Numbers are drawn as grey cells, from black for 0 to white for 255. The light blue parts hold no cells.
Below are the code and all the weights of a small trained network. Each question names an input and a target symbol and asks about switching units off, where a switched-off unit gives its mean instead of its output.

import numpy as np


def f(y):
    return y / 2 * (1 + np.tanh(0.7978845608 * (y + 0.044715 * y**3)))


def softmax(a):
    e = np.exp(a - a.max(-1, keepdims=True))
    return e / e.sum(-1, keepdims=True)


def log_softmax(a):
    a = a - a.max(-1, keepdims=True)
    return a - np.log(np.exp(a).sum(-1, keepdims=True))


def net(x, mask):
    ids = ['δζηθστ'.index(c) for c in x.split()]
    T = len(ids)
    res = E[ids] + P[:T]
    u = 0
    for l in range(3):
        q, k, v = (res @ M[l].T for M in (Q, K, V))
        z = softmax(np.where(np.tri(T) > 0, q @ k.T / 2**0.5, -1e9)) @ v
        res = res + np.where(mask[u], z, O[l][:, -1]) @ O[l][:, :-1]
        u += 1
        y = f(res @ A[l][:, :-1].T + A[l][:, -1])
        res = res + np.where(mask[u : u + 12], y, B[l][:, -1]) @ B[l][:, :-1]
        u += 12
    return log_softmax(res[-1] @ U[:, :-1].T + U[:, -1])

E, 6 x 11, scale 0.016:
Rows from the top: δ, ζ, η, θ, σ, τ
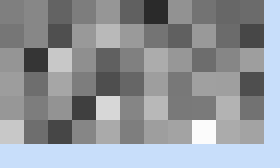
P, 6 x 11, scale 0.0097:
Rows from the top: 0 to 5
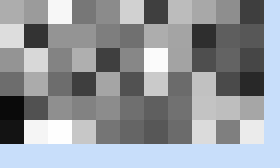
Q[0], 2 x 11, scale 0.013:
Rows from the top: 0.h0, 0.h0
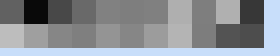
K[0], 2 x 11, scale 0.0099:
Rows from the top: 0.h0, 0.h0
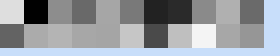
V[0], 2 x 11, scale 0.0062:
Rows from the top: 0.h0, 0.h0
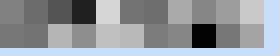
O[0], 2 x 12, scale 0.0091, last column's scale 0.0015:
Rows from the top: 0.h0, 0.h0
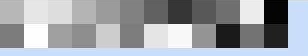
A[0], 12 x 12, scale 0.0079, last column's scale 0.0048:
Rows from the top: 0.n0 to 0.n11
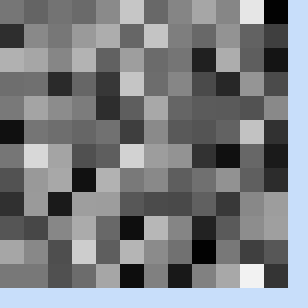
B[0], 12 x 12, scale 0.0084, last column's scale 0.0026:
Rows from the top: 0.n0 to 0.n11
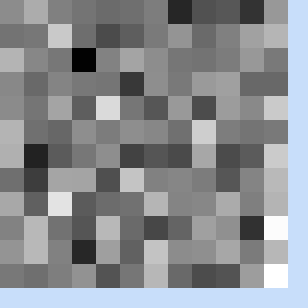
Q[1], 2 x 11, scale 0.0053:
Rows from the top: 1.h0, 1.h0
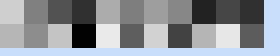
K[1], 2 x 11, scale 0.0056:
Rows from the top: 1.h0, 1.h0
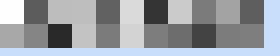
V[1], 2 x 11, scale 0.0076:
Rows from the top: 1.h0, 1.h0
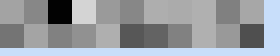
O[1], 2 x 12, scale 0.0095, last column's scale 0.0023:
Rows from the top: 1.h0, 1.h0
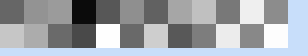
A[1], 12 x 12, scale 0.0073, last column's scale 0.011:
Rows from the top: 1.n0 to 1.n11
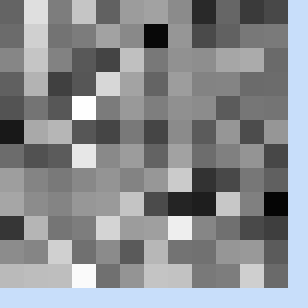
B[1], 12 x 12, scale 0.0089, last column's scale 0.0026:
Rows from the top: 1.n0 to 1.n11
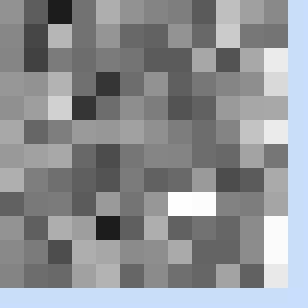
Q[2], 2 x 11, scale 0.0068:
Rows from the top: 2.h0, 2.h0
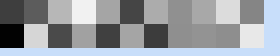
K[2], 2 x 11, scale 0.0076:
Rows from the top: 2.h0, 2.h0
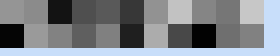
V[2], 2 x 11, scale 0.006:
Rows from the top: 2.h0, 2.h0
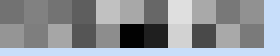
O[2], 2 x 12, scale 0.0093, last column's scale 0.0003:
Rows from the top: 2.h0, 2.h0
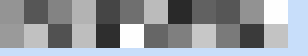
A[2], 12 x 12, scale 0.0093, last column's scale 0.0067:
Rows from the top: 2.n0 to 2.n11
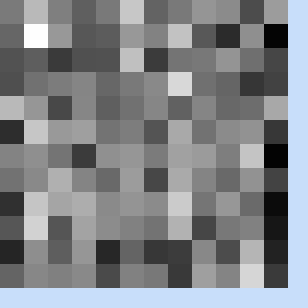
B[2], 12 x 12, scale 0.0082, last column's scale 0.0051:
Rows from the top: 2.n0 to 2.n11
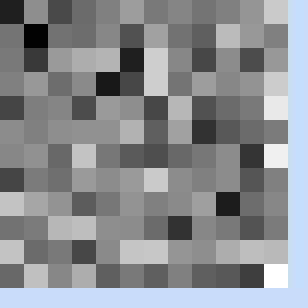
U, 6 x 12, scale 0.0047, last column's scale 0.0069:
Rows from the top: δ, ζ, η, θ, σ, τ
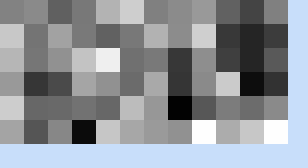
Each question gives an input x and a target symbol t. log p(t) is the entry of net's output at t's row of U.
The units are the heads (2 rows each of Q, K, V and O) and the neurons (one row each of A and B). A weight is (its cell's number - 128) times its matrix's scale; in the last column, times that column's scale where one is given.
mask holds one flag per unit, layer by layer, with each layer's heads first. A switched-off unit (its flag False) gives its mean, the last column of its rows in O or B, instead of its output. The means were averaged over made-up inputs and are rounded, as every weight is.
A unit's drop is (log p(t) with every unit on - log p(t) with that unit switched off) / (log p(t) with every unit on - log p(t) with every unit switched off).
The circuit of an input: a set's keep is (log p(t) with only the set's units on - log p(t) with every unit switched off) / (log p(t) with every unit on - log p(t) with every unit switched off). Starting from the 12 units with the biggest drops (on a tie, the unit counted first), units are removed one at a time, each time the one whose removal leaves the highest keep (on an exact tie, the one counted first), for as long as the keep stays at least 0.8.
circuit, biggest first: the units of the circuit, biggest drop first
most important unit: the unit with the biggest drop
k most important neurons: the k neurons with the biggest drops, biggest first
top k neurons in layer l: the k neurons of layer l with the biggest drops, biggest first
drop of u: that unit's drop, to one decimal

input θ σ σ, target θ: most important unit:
1.h0
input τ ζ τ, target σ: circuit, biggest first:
0.h0, 0.n11
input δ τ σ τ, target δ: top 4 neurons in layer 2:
2.n0, 2.n11, 2.n4, 2.n6
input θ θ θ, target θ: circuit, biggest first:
1.h0, 0.h0
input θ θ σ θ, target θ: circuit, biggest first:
0.h0, 1.h0
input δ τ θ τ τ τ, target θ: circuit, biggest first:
0.h0, 2.n2
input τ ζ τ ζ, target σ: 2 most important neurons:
1.n8, 0.n8
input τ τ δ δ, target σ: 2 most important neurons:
1.n8, 0.n11
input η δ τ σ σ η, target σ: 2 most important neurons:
0.n7, 2.n10
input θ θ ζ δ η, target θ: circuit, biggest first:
0.h0, 0.n8, 1.h0
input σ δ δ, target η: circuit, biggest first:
0.h0, 1.h0
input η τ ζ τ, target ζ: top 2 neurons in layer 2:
2.n6, 2.n11
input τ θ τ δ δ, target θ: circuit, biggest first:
0.h0, 2.n2
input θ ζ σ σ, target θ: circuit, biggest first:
0.h0, 1.h0, 0.n10
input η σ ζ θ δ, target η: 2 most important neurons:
0.n1, 0.n8
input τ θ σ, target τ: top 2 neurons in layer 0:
0.n2, 0.n10
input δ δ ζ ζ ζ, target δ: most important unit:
2.h0
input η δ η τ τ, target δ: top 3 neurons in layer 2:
2.n6, 2.n11, 2.n0
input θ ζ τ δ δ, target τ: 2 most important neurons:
0.n8, 0.n10
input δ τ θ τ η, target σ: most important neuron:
2.n11
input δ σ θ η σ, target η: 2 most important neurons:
1.n11, 1.n10
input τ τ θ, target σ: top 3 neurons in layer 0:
0.n2, 0.n10, 0.n11
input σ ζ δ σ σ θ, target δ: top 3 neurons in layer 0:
0.n7, 0.n10, 0.n8
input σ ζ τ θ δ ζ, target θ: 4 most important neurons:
0.n8, 0.n11, 1.n8, 1.n2
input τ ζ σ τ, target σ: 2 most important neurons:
1.n8, 0.n11
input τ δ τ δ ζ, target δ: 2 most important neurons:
0.n10, 2.n0
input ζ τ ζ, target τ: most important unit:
1.h0
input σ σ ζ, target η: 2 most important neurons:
0.n6, 0.n7
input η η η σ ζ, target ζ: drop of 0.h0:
1.0
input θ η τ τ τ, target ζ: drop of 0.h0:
0.4
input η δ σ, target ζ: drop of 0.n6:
0.2
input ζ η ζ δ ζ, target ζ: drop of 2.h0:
0.1
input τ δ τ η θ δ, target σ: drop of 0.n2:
0.1
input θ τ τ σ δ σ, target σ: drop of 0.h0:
0.4
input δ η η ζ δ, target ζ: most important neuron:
1.n9
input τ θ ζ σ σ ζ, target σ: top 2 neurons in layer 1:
1.n8, 1.n4
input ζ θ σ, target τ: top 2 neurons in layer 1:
1.n3, 1.n9
